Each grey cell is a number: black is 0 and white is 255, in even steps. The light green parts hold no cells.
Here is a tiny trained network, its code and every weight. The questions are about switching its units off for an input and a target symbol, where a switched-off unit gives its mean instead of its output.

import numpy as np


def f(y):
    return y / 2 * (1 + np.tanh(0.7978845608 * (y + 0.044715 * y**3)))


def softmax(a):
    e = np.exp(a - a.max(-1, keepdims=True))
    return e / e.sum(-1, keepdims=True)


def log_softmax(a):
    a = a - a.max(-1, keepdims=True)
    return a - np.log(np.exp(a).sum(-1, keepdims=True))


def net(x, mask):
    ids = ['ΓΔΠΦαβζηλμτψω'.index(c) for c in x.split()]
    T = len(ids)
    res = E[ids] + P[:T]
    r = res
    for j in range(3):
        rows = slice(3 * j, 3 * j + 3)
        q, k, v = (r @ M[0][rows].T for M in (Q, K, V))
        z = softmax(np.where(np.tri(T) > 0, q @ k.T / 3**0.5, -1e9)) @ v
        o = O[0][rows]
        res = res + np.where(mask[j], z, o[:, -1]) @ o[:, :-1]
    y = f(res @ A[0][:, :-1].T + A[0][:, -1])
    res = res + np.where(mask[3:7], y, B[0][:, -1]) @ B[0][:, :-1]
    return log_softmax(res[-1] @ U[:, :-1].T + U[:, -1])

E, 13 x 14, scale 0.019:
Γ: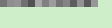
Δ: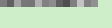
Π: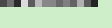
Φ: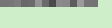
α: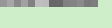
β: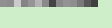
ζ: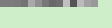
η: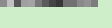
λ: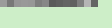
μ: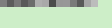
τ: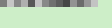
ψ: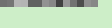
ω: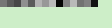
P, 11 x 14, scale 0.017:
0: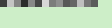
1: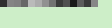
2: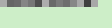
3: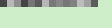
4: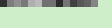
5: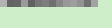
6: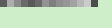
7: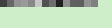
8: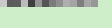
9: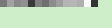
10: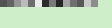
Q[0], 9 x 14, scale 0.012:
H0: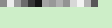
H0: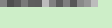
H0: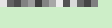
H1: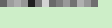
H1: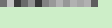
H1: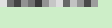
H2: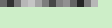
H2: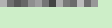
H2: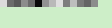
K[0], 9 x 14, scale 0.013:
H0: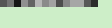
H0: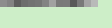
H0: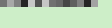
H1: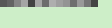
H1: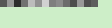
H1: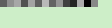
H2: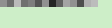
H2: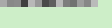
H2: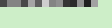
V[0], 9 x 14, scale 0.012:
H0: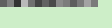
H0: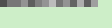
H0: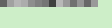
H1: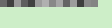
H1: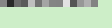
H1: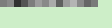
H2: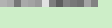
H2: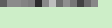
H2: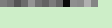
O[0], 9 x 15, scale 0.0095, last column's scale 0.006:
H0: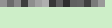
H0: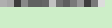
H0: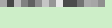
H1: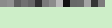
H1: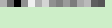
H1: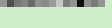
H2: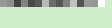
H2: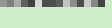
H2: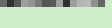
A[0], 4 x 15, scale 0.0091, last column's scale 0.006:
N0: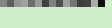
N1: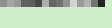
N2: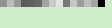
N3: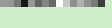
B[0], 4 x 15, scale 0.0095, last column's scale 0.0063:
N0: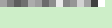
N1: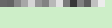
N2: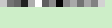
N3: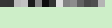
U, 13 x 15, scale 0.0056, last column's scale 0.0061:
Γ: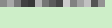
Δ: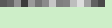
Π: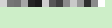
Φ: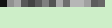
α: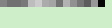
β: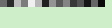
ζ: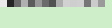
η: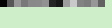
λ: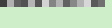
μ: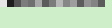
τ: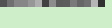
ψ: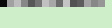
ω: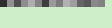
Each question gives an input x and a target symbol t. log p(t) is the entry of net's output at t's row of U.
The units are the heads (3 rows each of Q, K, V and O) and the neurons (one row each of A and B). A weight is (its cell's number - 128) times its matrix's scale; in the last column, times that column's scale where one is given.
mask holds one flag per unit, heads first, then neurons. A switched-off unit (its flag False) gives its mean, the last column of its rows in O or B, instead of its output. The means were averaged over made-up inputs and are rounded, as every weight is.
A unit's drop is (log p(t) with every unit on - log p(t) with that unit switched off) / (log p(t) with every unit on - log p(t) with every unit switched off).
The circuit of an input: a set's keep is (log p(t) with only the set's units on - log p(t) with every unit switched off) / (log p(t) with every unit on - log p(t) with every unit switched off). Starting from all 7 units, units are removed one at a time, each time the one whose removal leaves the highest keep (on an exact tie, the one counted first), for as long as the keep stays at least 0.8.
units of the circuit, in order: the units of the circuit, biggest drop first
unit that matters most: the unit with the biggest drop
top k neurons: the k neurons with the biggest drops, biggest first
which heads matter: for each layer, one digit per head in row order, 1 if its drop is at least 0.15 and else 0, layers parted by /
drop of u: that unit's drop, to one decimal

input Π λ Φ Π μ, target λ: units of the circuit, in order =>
H1
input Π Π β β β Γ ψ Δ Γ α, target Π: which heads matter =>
100
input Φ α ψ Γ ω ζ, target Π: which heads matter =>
001
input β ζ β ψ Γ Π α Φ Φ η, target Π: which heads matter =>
100
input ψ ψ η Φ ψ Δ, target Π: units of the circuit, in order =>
N0, N1
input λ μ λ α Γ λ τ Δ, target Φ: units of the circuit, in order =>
H1, N0
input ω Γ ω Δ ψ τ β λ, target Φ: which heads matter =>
010
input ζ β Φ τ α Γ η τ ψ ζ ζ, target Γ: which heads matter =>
001
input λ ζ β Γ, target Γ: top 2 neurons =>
N2, N1
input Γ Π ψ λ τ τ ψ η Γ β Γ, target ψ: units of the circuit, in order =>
H0, H2
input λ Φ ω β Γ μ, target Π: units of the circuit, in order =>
H2, N0
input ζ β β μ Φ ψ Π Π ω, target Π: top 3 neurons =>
N0, N1, N2
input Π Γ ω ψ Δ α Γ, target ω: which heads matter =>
100
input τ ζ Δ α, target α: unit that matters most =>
N2
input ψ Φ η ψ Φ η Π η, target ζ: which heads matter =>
010
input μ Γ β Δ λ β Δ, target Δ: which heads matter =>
101
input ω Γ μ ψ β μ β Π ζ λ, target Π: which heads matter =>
100
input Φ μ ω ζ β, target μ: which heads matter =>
010
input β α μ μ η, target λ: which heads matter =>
010
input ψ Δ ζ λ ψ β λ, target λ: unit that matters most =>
H2
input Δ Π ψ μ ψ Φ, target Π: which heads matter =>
000
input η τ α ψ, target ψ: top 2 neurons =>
N1, N0
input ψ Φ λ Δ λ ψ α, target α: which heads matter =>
001
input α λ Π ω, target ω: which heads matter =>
100
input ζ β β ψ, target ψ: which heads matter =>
001
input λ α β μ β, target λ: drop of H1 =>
0.6
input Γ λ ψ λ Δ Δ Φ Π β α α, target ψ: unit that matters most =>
H0
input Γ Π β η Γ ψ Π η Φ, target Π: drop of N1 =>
0.2
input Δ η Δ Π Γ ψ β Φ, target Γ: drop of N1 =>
0.1
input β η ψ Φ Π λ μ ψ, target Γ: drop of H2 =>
0.6
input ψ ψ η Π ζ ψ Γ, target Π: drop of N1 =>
0.1
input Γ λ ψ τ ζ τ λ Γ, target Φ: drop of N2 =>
0.0
